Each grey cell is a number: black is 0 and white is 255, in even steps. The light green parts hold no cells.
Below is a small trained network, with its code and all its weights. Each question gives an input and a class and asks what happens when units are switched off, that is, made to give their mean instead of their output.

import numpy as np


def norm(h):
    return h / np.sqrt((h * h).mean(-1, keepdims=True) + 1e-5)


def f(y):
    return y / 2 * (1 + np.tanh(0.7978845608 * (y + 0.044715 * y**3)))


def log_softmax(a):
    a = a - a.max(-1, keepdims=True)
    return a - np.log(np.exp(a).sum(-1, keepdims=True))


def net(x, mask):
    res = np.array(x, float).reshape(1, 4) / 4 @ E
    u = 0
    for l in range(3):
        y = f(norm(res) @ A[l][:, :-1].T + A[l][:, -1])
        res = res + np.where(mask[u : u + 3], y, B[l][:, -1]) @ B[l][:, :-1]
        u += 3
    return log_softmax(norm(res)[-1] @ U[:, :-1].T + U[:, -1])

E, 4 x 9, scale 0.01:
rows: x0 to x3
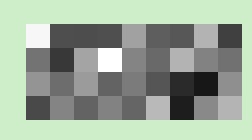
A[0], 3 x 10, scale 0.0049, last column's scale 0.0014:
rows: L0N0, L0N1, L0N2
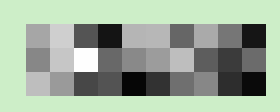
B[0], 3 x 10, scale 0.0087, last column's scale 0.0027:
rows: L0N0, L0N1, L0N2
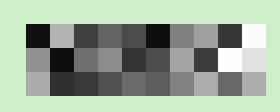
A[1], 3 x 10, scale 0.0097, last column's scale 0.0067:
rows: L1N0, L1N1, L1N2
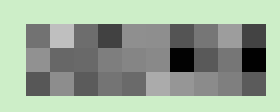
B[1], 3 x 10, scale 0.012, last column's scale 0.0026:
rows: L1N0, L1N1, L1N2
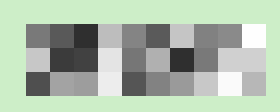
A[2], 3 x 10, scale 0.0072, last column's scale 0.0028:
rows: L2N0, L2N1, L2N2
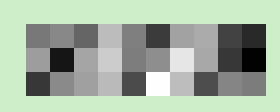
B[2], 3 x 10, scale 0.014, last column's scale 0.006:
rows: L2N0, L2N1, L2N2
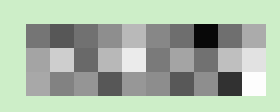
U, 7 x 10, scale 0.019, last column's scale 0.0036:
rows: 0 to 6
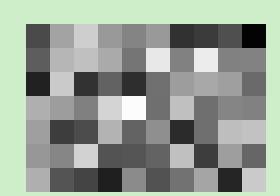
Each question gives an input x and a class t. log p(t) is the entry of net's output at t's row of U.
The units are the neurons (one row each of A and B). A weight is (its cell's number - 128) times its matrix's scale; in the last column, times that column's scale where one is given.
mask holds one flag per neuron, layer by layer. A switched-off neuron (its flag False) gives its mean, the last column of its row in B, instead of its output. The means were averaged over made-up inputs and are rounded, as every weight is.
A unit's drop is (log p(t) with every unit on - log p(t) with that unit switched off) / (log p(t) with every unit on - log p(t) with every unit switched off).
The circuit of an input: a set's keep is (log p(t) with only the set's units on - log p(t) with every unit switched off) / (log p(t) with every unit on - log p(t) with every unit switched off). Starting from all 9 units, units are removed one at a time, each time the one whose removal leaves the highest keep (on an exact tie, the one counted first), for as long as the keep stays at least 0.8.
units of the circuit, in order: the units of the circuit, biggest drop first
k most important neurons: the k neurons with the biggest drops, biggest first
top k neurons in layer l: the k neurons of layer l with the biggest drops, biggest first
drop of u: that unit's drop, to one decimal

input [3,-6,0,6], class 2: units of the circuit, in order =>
L0N0, L2N2
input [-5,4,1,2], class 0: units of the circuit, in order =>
L2N2
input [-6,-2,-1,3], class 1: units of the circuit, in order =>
L2N2, L1N2
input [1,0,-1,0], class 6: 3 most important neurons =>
L2N1, L1N0, L0N2
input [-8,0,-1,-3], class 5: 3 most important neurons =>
L0N1, L2N0, L1N1
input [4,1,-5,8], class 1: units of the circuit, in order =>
L1N2, L0N1
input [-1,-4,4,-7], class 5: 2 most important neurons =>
L0N1, L2N2
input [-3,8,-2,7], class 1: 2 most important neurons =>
L1N0, L2N0
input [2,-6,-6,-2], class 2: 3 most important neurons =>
L2N2, L1N2, L0N0
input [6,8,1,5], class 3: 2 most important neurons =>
L2N1, L0N1
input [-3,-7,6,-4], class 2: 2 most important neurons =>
L2N2, L1N0
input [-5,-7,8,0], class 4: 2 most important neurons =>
L1N1, L1N0
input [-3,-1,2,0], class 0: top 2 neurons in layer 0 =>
L0N2, L0N1
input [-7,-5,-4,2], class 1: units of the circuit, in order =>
L2N2
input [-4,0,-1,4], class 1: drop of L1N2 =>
0.2
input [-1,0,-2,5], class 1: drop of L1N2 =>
0.1
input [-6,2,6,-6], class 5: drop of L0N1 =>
0.2
